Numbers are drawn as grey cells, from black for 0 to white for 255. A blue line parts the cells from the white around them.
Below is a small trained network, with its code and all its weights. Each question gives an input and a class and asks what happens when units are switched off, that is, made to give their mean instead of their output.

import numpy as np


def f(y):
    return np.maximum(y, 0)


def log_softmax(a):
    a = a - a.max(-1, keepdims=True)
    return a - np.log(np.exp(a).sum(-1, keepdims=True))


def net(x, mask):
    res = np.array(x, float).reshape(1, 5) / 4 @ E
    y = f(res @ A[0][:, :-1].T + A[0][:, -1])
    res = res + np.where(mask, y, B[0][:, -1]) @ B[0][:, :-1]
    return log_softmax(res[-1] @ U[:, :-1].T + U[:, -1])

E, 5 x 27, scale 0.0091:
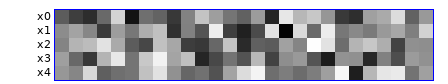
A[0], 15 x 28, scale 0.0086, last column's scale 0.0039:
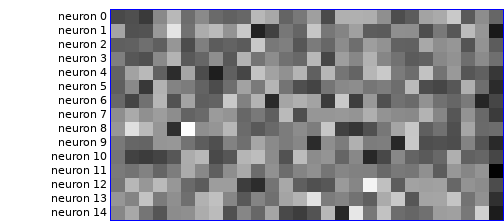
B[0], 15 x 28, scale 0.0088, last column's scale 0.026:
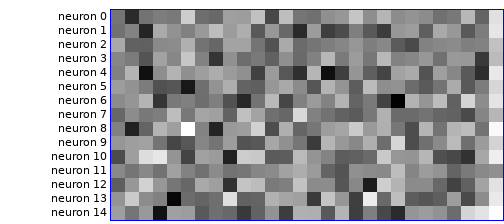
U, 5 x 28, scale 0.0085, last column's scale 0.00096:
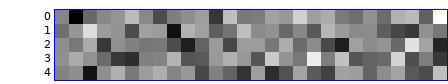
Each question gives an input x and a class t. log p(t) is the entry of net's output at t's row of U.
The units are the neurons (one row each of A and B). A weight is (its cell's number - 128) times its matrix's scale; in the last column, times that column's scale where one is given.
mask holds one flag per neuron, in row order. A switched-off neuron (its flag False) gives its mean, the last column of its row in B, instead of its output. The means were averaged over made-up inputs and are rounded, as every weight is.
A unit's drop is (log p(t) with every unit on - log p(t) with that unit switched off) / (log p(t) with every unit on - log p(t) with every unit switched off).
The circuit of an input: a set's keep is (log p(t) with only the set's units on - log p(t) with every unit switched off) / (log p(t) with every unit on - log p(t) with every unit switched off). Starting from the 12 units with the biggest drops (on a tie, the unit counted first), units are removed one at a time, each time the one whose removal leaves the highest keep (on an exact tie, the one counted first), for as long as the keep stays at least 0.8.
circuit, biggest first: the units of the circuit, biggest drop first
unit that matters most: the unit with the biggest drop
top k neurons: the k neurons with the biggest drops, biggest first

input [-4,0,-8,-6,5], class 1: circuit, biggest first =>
(neuron 10)
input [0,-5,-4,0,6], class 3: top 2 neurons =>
(neuron 13; neuron 14)
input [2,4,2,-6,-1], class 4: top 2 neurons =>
(neuron 4; neuron 6)
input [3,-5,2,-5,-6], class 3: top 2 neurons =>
(neuron 14; neuron 9)
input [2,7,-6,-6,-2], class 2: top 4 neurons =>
(neuron 14; neuron 12; neuron 1; neuron 7)
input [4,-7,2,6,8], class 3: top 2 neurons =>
(neuron 13; neuron 14)
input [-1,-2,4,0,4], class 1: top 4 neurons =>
(neuron 12; neuron 5; neuron 9; neuron 7)
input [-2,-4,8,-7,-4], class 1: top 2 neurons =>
(neuron 12; neuron 1)
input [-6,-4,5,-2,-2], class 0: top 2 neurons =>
(neuron 8; neuron 10)
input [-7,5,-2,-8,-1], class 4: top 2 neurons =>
(neuron 4; neuron 0)
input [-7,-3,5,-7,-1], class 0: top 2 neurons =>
(neuron 8; neuron 1)
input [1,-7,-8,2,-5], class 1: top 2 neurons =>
(neuron 10; neuron 14)
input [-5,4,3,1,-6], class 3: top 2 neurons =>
(neuron 5; neuron 9)
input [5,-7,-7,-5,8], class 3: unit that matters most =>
neuron 13
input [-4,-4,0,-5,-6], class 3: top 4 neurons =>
(neuron 9; neuron 14; neuron 1; neuron 5)
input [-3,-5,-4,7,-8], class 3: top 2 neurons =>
(neuron 5; neuron 9)
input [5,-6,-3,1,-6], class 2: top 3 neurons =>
(neuron 6; neuron 13; neuron 8)
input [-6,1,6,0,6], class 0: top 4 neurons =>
(neuron 8; neuron 10; neuron 5; neuron 9)
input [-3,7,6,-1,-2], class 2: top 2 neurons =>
(neuron 14; neuron 10)
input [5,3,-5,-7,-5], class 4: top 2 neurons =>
(neuron 4; neuron 8)
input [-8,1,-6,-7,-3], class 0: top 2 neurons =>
(neuron 8; neuron 1)
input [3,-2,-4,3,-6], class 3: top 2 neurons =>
(neuron 5; neuron 9)
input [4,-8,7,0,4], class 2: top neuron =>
(neuron 6)
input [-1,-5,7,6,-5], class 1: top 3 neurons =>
(neuron 12; neuron 4; neuron 14)
